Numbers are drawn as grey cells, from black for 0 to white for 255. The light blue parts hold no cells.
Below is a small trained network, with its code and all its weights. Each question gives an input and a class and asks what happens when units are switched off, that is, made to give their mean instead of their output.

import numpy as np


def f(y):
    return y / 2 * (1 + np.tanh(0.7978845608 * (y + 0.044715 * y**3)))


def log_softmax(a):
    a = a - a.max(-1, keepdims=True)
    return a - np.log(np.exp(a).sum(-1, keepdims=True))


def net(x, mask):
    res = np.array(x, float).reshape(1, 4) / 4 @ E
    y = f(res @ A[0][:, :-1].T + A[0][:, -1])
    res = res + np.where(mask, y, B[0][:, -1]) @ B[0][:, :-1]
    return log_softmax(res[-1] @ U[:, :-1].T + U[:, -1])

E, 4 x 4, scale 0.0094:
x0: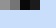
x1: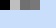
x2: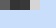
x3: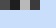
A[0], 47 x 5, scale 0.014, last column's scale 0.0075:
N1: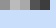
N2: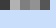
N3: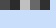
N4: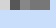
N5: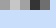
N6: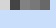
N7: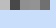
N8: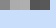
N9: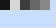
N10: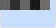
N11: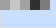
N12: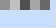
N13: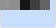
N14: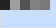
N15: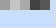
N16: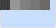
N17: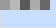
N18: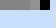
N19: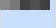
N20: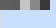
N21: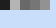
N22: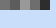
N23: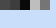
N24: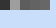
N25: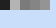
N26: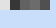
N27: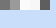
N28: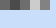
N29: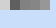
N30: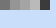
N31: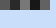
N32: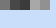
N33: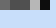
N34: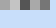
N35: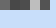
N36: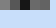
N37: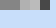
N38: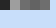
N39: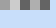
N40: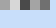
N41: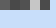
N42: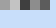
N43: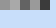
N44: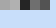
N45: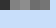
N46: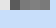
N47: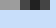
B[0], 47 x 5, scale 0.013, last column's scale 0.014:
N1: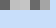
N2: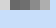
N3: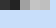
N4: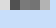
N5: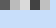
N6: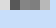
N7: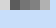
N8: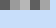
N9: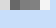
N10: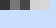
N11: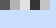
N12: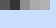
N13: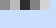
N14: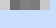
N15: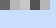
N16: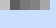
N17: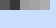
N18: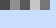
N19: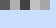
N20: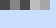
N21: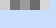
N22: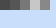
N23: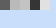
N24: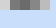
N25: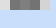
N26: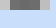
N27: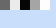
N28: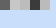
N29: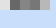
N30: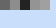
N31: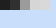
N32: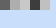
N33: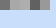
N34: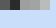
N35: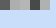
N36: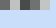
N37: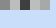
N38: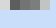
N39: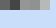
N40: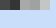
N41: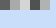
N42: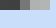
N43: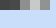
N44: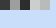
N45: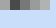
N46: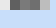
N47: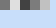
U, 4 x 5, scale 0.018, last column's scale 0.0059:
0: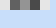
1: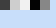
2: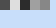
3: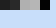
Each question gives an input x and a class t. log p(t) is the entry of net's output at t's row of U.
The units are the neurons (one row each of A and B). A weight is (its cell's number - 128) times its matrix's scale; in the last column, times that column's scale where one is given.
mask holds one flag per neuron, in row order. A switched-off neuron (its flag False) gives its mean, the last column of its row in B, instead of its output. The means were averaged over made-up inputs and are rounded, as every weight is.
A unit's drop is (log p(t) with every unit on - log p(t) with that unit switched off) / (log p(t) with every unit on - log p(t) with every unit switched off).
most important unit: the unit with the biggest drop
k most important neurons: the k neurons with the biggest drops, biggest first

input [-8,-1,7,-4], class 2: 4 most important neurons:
N27; N37; N30; N11
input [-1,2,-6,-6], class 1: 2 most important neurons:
N11; N5
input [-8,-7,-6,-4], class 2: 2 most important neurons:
N27; N37
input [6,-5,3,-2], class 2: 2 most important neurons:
N44; N36
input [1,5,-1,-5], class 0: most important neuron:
N9
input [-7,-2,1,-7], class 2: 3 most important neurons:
N27; N37; N31
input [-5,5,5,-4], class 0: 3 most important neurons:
N2; N25; N11
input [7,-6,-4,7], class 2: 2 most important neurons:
N10; N47
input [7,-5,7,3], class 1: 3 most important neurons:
N23; N32; N27
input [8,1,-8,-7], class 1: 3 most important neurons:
N11; N5; N15
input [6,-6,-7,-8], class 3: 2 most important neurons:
N42; N44
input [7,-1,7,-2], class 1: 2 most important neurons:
N23; N32
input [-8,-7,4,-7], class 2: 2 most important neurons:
N27; N37
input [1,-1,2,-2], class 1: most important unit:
N31
